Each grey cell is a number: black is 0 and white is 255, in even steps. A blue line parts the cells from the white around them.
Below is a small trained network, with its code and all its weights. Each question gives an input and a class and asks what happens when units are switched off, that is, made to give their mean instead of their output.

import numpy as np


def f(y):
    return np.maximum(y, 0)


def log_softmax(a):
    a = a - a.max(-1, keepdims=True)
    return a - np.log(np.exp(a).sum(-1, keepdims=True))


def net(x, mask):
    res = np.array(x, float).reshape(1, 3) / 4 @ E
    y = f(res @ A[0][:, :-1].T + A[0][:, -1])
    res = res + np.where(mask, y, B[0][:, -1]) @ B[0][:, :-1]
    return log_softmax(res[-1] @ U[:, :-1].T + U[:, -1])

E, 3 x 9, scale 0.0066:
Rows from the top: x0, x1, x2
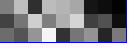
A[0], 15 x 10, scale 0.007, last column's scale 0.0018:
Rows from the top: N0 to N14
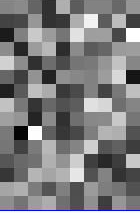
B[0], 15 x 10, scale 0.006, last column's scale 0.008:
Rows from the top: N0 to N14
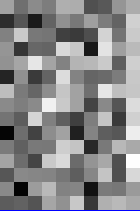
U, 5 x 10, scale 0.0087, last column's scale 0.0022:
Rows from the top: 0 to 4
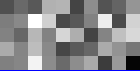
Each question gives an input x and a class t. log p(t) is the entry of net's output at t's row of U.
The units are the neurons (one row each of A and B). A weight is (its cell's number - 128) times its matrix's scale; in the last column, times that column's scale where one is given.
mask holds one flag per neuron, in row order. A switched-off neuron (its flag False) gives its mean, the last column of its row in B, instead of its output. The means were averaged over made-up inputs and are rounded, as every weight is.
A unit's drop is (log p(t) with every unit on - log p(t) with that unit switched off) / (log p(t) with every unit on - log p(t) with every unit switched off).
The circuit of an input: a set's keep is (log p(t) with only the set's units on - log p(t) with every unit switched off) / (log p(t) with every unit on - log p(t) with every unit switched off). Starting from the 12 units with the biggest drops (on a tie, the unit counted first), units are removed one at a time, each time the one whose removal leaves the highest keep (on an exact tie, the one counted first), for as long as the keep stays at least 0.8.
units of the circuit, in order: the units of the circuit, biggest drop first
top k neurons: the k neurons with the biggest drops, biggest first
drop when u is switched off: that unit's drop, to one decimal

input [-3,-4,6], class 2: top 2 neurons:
[N3, N10]
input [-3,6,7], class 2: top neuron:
[N3]
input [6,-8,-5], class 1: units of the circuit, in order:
[N4, N8]
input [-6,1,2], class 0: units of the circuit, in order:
[N9, N1]
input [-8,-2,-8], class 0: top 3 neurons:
[N9, N5, N1]
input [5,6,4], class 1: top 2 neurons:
[N12, N2]
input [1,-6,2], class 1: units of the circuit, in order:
[N8, N4]
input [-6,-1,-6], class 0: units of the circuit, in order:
[N9, N5]
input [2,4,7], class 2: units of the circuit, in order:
[N3, N6]
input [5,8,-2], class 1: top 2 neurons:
[N12, N2]
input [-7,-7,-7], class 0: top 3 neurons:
[N5, N9, N1]
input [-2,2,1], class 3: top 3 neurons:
[N11, N7, N5]
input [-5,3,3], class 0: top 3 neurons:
[N9, N1, N4]
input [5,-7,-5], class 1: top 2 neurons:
[N4, N8]
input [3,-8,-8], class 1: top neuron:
[N4]
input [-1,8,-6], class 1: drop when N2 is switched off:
0.3
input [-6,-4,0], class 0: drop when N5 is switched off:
0.3
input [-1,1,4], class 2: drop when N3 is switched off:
0.2
